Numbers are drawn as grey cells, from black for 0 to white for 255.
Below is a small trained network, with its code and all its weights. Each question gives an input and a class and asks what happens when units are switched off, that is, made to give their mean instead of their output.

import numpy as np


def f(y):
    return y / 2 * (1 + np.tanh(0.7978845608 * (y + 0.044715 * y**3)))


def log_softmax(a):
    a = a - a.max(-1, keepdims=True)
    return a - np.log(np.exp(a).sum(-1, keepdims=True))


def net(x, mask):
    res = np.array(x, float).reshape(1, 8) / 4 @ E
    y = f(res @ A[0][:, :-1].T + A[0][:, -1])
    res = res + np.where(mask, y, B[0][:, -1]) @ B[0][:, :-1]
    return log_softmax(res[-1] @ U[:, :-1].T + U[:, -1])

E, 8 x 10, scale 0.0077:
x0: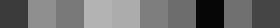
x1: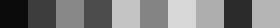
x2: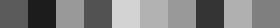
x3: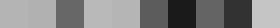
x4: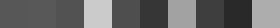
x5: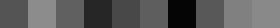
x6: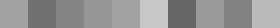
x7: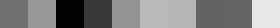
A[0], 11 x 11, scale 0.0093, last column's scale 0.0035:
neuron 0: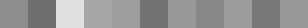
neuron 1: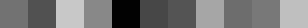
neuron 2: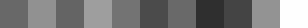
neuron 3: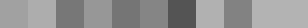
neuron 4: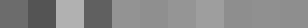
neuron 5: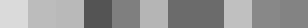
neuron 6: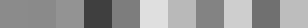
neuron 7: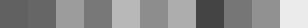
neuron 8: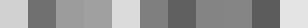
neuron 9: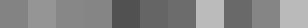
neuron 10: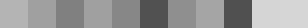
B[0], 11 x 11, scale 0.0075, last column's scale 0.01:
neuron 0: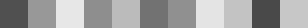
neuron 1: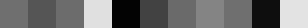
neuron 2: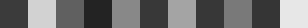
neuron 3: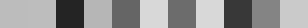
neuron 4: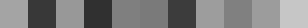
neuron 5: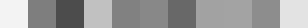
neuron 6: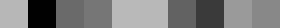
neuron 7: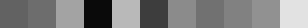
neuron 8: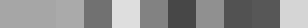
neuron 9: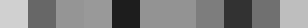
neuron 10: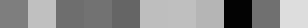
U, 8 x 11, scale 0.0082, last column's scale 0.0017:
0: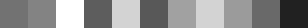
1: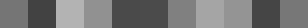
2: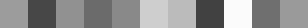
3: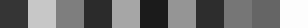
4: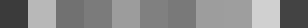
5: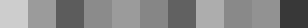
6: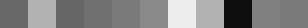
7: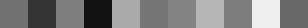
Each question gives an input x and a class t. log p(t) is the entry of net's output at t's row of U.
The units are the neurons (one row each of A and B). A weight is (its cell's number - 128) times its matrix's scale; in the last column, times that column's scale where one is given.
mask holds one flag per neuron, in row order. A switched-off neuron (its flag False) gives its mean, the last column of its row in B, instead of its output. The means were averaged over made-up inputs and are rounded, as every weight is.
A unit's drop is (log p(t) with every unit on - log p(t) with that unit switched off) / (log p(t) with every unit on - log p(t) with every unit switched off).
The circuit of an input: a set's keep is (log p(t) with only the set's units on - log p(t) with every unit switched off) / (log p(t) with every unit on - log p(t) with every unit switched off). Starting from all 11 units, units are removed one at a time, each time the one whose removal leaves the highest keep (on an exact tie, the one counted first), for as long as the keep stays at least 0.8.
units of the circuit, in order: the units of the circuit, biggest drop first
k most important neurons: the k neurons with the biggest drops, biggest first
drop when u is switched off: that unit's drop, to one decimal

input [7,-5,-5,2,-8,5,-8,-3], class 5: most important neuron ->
(neuron 5)
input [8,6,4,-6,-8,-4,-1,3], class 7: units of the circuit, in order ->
(neuron 7; neuron 4)
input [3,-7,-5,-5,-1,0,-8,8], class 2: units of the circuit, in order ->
(neuron 7; neuron 10; neuron 8)
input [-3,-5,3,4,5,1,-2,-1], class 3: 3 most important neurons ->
(neuron 2; neuron 5; neuron 9)
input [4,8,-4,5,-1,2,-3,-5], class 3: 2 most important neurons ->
(neuron 2; neuron 3)
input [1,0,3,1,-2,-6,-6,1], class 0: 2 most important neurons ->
(neuron 2; neuron 0)
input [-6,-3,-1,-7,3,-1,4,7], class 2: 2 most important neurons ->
(neuron 6; neuron 7)
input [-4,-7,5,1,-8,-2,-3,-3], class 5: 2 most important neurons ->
(neuron 5; neuron 8)
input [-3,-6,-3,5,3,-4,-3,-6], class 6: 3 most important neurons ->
(neuron 10; neuron 3; neuron 6)
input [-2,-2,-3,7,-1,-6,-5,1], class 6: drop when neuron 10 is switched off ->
0.2
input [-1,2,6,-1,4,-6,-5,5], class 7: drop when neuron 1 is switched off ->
0.1
